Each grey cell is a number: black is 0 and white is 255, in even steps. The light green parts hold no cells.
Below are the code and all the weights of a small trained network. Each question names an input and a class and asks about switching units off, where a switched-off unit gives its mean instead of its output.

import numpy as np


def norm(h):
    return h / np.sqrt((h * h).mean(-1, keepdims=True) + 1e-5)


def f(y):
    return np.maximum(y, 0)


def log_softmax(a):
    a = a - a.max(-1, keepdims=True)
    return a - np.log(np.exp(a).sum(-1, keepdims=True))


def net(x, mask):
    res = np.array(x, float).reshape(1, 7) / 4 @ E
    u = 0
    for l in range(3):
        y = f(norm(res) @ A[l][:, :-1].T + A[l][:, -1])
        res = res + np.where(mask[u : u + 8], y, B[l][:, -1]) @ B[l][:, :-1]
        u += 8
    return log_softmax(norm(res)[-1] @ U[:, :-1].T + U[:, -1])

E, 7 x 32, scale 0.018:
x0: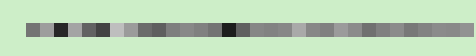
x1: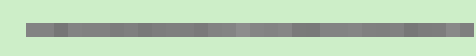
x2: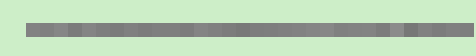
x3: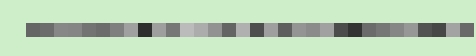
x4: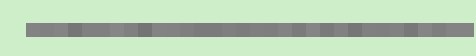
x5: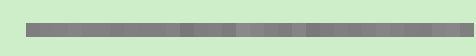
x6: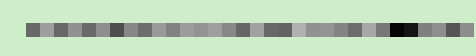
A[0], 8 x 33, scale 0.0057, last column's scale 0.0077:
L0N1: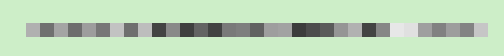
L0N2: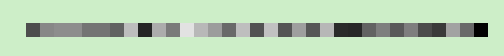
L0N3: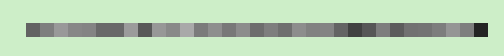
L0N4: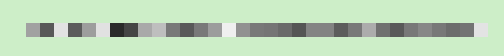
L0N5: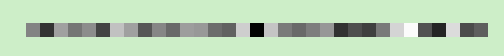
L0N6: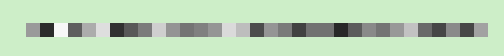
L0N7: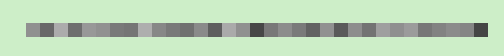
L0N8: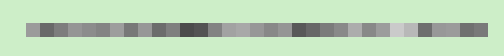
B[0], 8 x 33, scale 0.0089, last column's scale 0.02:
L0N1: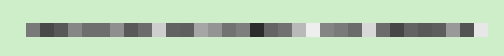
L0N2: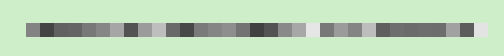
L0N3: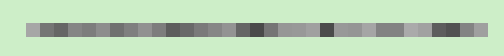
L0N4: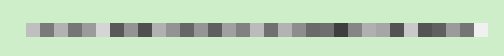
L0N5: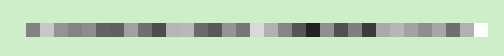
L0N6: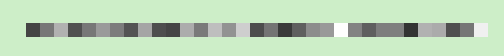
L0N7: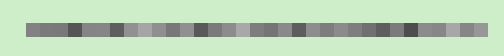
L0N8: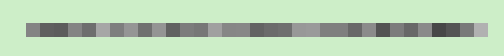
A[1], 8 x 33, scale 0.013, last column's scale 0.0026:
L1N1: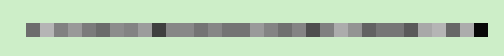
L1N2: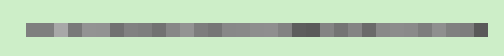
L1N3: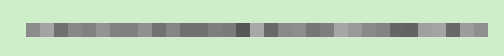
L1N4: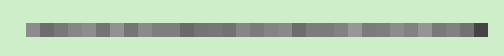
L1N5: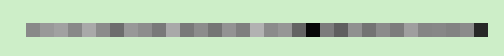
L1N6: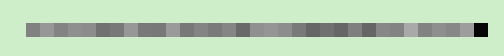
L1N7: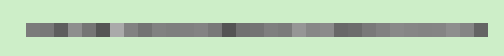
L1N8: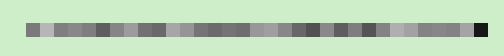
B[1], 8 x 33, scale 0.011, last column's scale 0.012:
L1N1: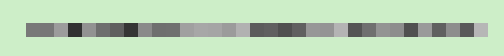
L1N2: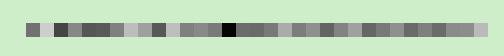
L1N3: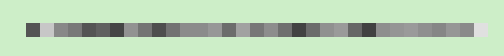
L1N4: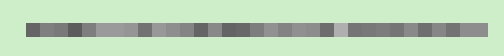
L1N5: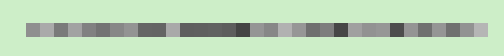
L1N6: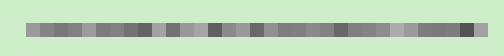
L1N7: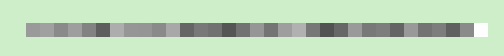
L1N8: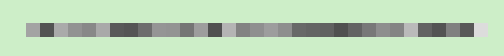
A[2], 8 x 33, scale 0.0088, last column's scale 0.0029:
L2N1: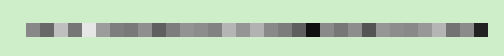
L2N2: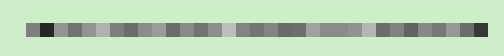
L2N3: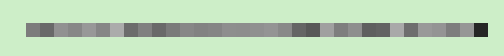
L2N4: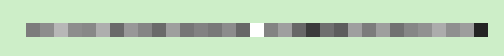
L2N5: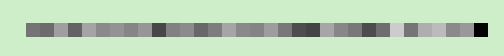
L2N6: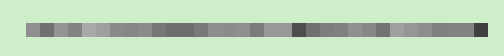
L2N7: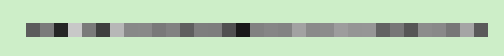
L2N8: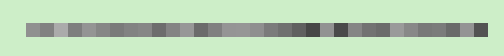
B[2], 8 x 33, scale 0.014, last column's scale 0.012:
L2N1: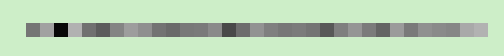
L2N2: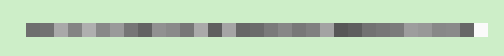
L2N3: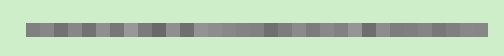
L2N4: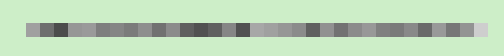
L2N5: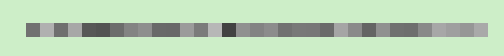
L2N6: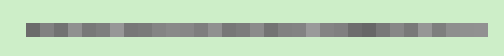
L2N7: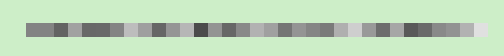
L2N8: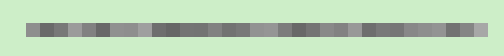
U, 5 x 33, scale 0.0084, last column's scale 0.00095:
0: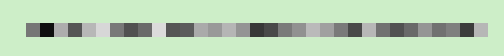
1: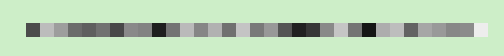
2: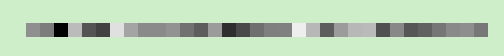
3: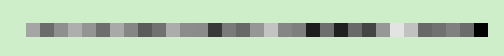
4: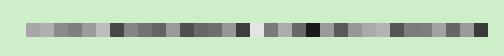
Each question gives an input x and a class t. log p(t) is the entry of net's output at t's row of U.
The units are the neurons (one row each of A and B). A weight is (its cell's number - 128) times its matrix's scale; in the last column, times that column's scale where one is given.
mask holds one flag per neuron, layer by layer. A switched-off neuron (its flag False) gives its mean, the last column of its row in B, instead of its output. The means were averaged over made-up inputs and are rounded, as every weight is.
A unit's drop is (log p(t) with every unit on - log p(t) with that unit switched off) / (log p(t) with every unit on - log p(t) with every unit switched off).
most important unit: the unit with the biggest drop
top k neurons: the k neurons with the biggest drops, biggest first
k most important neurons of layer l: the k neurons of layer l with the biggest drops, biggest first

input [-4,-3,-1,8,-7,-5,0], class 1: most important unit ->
L0N5
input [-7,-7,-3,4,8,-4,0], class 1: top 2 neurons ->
L0N6; L0N1
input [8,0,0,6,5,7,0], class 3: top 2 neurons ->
L0N5; L0N1
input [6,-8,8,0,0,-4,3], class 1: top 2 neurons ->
L0N1; L0N2
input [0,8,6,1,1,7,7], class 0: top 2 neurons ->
L0N5; L1N7
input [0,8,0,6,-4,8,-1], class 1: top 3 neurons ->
L0N5; L0N4; L0N6
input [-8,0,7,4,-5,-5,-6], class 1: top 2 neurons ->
L0N6; L0N5
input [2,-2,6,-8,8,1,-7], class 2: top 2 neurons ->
L0N4; L0N6
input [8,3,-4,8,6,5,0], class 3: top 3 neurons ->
L0N5; L0N1; L1N8
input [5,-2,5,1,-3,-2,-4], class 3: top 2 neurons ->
L0N5; L0N2
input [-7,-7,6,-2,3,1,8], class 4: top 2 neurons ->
L0N1; L0N2
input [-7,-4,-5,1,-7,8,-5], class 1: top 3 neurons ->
L0N6; L0N5; L0N2
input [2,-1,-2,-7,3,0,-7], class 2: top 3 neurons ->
L0N4; L0N6; L2N7
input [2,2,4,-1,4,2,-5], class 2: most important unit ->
L0N1
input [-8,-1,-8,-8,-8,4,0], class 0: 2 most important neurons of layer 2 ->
L2N2; L2N7
